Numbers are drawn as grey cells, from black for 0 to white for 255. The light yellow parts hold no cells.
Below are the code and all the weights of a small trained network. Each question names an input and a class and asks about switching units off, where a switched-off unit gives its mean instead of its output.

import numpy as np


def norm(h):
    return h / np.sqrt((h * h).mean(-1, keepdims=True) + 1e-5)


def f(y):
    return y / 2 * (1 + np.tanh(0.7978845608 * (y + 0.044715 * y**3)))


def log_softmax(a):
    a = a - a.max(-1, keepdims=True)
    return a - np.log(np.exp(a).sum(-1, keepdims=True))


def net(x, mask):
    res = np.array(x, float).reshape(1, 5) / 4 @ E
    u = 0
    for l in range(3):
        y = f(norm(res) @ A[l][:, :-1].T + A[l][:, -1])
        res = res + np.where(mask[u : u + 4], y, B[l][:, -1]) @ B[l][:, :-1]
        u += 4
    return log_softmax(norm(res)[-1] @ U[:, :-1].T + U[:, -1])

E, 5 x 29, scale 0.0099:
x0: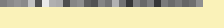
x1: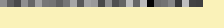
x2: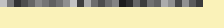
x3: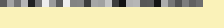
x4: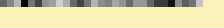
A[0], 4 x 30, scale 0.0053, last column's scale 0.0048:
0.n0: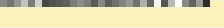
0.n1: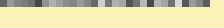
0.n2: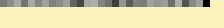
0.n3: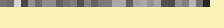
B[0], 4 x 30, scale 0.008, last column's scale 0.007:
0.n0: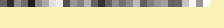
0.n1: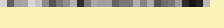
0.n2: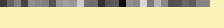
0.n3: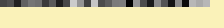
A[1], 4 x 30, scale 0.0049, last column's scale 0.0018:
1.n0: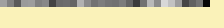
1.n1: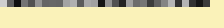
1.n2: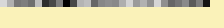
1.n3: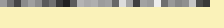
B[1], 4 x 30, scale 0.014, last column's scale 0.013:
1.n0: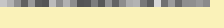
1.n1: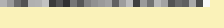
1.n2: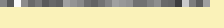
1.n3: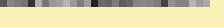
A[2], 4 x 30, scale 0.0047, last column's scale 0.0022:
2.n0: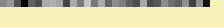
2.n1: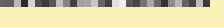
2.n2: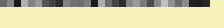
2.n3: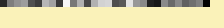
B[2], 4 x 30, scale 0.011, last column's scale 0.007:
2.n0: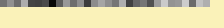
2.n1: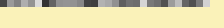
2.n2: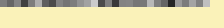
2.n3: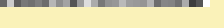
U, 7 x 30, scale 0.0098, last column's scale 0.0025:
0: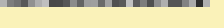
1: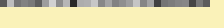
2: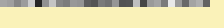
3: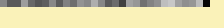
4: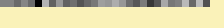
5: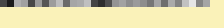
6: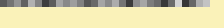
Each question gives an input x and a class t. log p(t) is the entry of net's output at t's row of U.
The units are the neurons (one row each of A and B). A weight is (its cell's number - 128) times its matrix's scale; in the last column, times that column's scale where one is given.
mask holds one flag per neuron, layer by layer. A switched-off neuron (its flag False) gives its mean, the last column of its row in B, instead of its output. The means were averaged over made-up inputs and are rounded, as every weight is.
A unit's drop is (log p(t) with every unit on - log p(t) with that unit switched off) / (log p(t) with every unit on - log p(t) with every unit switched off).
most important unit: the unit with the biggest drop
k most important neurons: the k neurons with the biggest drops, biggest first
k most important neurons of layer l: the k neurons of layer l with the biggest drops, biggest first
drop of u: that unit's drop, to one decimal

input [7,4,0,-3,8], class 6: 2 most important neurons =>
2.n1; 1.n1
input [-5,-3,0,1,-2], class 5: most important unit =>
1.n1
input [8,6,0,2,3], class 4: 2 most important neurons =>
2.n0; 0.n1
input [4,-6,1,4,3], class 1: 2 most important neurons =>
1.n1; 2.n3
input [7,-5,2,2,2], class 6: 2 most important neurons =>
1.n1; 0.n0
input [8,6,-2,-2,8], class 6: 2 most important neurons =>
2.n1; 1.n1
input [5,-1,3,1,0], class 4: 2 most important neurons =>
1.n1; 2.n0
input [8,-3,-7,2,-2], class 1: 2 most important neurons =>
1.n1; 2.n3
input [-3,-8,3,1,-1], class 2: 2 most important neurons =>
1.n1; 1.n0
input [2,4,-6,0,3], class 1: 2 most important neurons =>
1.n1; 2.n3
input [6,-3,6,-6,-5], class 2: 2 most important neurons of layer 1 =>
1.n0; 1.n1
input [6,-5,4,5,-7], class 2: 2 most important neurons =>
1.n0; 1.n1
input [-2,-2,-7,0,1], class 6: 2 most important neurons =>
1.n1; 0.n1
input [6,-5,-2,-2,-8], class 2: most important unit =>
1.n0
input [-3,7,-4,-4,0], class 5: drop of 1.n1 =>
0.0
